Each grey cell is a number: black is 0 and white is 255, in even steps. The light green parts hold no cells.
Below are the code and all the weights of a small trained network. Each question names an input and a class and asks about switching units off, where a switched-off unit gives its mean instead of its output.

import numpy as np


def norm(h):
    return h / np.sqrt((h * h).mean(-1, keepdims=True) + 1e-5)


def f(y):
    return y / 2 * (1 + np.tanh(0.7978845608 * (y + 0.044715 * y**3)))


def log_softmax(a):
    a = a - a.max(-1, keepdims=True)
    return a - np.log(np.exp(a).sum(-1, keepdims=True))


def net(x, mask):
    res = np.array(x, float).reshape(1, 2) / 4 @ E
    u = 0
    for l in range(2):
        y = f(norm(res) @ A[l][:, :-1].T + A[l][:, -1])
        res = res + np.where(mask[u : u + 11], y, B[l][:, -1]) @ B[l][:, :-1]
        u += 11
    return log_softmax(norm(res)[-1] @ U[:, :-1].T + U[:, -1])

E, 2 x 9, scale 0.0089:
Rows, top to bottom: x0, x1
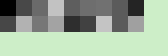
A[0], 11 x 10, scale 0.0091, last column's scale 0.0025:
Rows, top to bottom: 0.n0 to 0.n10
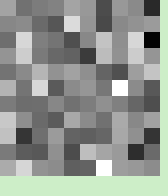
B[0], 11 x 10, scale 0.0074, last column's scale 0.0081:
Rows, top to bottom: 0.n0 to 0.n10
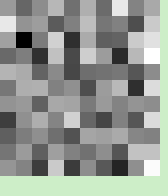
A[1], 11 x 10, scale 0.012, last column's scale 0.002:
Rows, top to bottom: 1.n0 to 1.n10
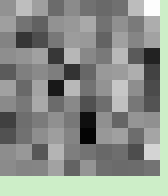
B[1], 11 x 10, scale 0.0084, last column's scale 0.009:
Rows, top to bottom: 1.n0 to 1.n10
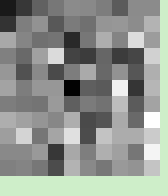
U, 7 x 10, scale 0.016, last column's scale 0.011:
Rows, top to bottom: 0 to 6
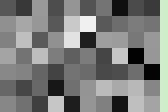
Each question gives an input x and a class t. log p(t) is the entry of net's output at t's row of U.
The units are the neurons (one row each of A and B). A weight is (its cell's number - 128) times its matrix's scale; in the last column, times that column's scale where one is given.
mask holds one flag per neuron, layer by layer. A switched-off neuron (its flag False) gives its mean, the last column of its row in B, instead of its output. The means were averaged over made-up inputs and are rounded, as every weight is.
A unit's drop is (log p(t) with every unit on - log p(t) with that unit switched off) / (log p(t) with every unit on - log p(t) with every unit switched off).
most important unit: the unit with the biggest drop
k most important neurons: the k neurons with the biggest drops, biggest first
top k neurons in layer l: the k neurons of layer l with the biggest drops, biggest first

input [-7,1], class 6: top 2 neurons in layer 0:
[0.n3; 0.n2]
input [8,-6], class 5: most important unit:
0.n5
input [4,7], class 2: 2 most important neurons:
[1.n7; 0.n3]
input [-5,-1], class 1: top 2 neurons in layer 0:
[0.n3; 0.n10]
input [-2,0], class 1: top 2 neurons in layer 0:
[0.n5; 0.n7]
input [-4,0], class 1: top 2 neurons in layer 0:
[0.n5; 0.n7]
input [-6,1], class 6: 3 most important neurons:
[0.n3; 0.n2; 0.n10]
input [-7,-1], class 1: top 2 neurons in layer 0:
[0.n3; 0.n10]
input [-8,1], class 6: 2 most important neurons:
[0.n3; 0.n2]
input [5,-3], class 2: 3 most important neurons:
[0.n1; 0.n2; 0.n3]
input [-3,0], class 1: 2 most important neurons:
[0.n5; 0.n7]
